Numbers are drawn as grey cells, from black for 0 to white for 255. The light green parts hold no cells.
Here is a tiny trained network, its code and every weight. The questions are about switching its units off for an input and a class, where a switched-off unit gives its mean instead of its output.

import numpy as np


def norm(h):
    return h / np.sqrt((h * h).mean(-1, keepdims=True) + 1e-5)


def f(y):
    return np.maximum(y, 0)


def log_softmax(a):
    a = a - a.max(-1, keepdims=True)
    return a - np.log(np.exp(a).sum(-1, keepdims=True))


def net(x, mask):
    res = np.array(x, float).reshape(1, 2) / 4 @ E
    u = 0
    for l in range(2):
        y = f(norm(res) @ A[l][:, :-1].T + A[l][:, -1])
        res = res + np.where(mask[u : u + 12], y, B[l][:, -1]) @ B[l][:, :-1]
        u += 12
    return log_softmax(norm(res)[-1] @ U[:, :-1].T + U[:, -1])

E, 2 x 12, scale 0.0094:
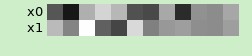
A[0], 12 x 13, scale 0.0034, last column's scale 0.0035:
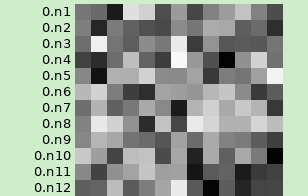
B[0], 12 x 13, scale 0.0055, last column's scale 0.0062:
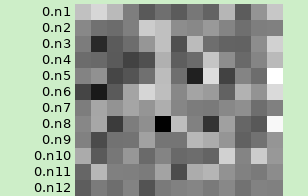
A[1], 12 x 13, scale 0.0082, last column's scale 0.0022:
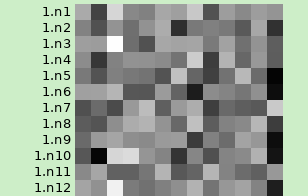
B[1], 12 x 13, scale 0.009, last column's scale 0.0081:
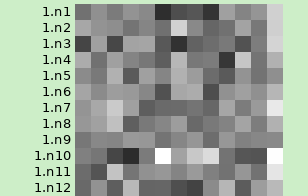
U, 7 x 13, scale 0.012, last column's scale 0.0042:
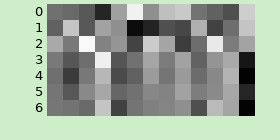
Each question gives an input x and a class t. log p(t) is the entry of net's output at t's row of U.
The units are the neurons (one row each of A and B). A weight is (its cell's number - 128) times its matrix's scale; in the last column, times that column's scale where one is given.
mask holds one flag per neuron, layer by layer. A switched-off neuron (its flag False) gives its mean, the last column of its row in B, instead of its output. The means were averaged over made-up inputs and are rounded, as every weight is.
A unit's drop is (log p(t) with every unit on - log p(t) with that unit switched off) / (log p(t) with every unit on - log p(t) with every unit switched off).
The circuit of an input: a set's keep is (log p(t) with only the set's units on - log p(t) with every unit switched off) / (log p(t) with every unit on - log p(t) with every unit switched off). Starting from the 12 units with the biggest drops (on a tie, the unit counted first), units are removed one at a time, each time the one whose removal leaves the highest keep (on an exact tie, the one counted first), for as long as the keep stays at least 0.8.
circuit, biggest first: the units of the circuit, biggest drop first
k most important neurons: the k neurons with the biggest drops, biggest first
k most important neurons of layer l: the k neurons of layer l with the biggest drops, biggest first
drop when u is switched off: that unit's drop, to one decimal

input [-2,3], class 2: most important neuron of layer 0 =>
[0.n6]
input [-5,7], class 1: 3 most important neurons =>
[0.n5; 1.n3; 1.n10]
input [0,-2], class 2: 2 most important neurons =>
[0.n8; 1.n10]
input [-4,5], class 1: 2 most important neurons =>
[0.n5; 1.n10]
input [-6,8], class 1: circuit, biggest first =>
[1.n3; 1.n10]
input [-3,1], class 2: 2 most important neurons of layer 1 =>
[1.n10; 1.n7]
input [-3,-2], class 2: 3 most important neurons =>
[0.n5; 1.n10; 0.n3]
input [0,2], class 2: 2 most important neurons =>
[0.n8; 1.n5]
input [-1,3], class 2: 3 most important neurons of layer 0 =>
[0.n8; 0.n6; 0.n1]
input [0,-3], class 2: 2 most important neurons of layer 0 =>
[0.n8; 0.n4]
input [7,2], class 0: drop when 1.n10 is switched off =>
1.2
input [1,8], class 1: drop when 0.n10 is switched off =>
0.0
